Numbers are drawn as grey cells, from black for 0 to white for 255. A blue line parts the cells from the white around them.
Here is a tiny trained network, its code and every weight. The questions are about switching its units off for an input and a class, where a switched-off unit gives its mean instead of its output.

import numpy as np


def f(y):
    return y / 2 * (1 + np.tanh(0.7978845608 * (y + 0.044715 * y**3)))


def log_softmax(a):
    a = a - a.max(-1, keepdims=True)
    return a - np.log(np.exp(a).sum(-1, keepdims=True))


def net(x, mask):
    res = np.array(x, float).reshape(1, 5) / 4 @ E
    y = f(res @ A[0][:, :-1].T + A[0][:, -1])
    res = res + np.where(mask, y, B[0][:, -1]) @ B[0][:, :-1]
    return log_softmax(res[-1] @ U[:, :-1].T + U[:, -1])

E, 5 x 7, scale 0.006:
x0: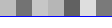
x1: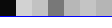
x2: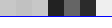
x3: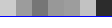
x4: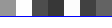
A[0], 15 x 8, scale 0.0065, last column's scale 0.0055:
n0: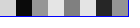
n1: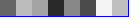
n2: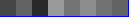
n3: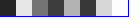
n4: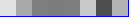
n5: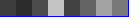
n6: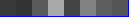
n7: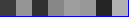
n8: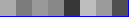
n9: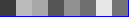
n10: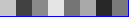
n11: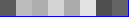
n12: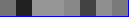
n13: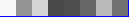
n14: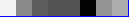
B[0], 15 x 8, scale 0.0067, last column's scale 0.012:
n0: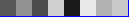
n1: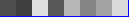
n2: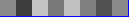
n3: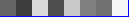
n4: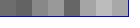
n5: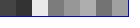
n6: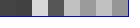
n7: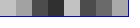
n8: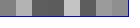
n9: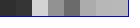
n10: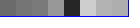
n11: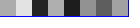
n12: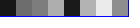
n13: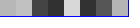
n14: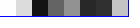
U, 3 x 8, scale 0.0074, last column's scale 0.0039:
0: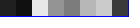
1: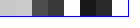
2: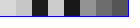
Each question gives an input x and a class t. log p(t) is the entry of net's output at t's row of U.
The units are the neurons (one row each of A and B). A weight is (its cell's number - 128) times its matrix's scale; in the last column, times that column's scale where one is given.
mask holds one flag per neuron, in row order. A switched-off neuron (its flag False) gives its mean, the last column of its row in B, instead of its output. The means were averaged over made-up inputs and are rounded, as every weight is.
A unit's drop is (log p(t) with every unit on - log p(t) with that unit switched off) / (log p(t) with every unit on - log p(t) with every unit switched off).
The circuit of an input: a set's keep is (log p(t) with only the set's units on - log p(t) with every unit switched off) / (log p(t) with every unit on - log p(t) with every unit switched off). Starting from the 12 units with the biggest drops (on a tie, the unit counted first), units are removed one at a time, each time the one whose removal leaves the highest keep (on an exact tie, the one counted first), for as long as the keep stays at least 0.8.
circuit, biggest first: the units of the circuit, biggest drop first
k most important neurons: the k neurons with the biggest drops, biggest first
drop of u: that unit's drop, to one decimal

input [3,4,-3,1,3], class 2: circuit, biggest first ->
n11, n1
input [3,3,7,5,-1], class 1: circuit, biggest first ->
n13
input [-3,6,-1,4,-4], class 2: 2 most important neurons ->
n1, n11
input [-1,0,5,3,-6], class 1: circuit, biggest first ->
n13, n9
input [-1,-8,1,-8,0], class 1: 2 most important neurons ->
n14, n0
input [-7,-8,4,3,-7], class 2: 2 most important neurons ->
n3, n12
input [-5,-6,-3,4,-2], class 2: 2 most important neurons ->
n3, n1
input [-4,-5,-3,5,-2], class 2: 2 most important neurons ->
n3, n1
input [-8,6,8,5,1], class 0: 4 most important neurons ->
n9, n1, n3, n7
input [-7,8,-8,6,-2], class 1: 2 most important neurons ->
n7, n2
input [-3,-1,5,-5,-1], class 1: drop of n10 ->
0.2
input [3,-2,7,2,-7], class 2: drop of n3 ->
0.4
